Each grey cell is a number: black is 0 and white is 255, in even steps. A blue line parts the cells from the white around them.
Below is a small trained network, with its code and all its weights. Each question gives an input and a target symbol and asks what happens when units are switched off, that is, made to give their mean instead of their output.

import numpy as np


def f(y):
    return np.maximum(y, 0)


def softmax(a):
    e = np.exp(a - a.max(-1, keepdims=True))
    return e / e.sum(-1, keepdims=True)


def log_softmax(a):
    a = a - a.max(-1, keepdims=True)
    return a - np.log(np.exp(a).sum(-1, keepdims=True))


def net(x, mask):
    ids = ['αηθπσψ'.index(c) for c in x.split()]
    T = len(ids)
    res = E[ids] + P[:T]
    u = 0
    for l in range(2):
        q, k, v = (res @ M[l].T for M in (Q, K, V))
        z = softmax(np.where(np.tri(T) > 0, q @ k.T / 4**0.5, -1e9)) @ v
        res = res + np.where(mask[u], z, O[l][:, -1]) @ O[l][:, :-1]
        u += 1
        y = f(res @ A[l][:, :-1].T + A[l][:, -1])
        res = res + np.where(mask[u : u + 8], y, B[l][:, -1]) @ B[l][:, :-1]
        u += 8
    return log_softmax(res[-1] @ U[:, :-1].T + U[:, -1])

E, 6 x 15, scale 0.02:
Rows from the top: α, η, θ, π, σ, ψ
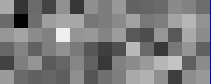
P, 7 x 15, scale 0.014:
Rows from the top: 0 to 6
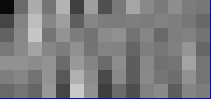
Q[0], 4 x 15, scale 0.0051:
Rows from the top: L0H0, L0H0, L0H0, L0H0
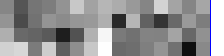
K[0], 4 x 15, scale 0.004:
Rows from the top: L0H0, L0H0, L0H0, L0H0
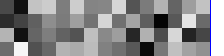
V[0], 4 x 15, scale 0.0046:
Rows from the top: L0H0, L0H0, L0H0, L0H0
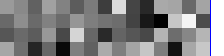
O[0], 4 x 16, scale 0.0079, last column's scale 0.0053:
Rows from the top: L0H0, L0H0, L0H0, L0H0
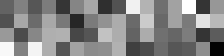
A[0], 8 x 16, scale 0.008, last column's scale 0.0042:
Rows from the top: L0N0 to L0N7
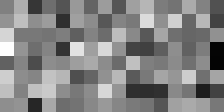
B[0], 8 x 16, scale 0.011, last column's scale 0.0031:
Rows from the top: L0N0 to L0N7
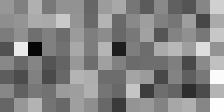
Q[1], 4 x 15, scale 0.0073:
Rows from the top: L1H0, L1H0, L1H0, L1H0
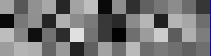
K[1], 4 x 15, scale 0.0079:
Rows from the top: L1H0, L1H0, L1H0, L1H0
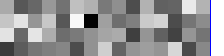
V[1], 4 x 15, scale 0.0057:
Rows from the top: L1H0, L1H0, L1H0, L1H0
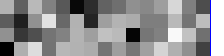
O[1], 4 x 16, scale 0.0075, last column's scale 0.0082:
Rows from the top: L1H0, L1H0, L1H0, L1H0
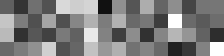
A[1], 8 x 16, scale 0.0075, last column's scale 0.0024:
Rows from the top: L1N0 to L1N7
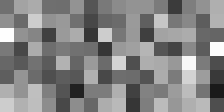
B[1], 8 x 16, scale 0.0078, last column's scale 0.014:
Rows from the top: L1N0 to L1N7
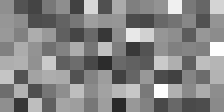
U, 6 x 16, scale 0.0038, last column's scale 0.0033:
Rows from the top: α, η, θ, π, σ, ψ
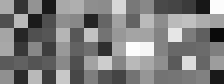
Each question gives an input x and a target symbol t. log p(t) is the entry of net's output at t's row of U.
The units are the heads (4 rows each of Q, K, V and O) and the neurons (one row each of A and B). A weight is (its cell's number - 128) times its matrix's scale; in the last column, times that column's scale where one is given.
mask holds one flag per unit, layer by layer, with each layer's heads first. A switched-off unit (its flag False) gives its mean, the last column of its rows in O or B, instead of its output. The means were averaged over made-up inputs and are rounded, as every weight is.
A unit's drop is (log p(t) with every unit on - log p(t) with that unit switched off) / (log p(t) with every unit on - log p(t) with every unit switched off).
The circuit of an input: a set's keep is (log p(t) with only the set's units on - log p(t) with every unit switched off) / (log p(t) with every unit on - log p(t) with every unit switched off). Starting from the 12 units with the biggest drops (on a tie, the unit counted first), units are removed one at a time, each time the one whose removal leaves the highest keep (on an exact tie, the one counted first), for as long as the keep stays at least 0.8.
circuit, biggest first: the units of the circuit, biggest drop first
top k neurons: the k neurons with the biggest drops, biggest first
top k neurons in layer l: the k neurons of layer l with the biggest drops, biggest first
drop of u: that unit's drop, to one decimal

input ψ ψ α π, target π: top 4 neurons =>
(L1N2; L0N3; L0N2; L1N3)
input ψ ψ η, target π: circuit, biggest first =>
(L1H0; L1N2; L0N3; L0H0)
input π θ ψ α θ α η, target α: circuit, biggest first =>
(L0H0)
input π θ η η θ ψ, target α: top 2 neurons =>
(L0N0; L1N7)
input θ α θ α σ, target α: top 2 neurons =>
(L0N1; L0N0)
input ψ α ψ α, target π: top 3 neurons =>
(L1N2; L0N3; L1N3)
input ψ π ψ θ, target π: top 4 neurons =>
(L1N2; L0N3; L0N5; L1N3)
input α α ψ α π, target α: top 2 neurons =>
(L0N6; L1N4)
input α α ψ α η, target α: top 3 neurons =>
(L0N6; L0N5; L1N4)
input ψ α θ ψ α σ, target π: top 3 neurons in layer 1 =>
(L1N2; L1N3; L1N7)
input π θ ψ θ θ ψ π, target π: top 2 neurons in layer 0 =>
(L0N3; L0N7)
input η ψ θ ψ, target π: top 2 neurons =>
(L1N2; L1N3)
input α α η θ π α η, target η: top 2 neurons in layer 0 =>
(L0N5; L0N0)
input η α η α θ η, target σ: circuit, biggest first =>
(L1H0)
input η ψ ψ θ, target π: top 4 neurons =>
(L0N3; L1N2; L0N5; L1N3)
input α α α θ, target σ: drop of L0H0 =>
0.1
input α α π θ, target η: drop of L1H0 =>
0.6
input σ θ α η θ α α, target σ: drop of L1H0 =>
0.7
